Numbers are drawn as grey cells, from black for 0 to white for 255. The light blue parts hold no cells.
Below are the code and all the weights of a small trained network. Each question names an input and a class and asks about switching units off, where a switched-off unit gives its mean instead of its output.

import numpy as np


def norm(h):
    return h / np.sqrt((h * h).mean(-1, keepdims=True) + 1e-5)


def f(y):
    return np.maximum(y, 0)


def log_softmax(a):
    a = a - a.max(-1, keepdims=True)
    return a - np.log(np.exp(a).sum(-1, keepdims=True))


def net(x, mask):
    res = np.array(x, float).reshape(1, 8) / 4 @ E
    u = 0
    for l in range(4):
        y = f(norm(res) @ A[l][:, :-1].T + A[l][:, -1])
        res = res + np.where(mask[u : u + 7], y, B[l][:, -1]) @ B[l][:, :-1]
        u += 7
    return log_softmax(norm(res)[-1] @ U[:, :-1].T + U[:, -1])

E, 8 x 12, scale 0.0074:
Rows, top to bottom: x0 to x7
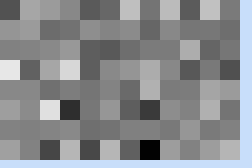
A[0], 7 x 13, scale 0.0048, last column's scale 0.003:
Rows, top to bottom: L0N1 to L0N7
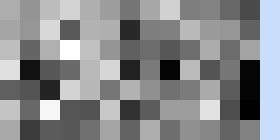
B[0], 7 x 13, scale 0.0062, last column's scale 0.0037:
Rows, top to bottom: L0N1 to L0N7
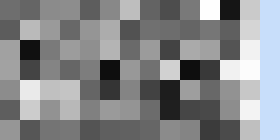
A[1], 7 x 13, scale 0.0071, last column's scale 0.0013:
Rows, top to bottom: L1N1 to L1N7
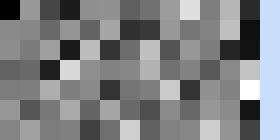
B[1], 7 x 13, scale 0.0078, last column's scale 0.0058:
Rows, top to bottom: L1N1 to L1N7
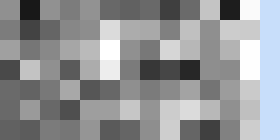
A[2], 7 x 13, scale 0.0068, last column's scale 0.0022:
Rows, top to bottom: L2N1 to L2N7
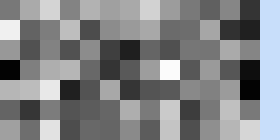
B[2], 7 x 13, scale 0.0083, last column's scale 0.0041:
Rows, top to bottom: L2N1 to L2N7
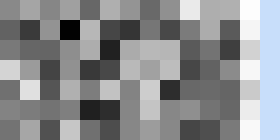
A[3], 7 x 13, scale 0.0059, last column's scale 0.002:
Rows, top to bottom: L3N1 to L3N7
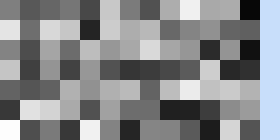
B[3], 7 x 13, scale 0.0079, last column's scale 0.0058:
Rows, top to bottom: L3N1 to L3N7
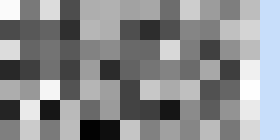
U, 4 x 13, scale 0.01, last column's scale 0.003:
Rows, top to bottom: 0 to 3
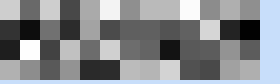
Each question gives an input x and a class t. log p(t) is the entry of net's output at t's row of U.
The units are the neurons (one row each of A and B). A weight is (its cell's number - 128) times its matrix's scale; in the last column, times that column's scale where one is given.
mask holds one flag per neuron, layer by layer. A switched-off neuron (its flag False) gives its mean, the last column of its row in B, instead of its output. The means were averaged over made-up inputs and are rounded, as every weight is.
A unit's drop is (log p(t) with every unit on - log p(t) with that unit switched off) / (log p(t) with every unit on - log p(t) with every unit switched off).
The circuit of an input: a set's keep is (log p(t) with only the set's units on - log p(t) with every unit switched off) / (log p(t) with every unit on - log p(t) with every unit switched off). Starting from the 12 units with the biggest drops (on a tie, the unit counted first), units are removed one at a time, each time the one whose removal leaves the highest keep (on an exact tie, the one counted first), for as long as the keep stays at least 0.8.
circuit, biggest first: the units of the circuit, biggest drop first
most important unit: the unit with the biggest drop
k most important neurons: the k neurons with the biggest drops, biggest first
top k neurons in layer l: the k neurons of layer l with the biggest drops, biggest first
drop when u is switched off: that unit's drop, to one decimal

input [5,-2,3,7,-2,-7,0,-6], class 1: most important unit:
L2N2
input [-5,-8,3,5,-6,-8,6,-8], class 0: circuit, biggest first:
(L1N3; L2N1)
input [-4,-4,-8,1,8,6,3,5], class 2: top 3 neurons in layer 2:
(L2N5; L2N1; L2N7)
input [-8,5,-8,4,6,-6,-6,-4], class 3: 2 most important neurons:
(L0N4; L3N7)
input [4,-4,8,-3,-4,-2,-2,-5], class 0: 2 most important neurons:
(L1N3; L0N4)
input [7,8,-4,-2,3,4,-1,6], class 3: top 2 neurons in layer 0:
(L0N3; L0N2)
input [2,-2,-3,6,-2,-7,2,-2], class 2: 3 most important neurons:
(L1N4; L1N1; L3N6)
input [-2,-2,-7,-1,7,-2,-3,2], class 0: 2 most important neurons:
(L1N2; L0N6)
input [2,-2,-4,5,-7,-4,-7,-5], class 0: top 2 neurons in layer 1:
(L1N1; L1N3)
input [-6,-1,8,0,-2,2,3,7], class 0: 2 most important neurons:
(L1N2; L1N6)
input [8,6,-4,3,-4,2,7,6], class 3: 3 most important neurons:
(L1N7; L1N3; L2N7)
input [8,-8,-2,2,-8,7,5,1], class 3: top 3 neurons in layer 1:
(L1N7; L1N4; L1N5)
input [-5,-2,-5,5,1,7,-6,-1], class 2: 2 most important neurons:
(L0N6; L1N1)
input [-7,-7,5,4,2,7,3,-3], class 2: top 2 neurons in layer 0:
(L0N6; L0N2)
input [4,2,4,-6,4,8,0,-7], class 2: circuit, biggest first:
(L2N5)
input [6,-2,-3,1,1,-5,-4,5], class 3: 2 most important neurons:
(L1N7; L1N3)
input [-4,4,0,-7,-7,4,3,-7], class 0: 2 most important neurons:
(L1N3; L2N2)
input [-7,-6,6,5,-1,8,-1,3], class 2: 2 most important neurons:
(L0N6; L2N5)
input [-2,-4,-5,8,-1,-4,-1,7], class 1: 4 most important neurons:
(L0N3; L2N2; L1N3; L0N1)
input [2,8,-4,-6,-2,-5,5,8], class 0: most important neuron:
(L1N2)
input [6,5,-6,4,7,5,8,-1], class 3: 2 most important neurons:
(L1N7; L1N4)
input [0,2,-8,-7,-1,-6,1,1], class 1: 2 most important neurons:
(L1N1; L0N6)
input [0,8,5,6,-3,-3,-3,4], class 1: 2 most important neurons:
(L2N2; L1N3)
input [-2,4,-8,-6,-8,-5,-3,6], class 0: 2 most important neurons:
(L1N2; L2N2)
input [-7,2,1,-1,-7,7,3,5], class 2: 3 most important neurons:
(L0N6; L2N5; L0N2)
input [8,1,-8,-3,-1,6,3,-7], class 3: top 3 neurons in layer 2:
(L2N7; L2N4; L2N6)
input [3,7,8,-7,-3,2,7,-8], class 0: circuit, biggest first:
(L1N3)
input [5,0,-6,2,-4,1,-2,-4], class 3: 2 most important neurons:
(L2N4; L0N3)
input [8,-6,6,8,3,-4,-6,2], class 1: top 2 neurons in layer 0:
(L0N3; L0N4)
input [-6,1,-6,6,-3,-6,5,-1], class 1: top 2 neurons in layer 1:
(L1N3; L1N7)
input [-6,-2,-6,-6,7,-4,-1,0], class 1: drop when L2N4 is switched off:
0.1
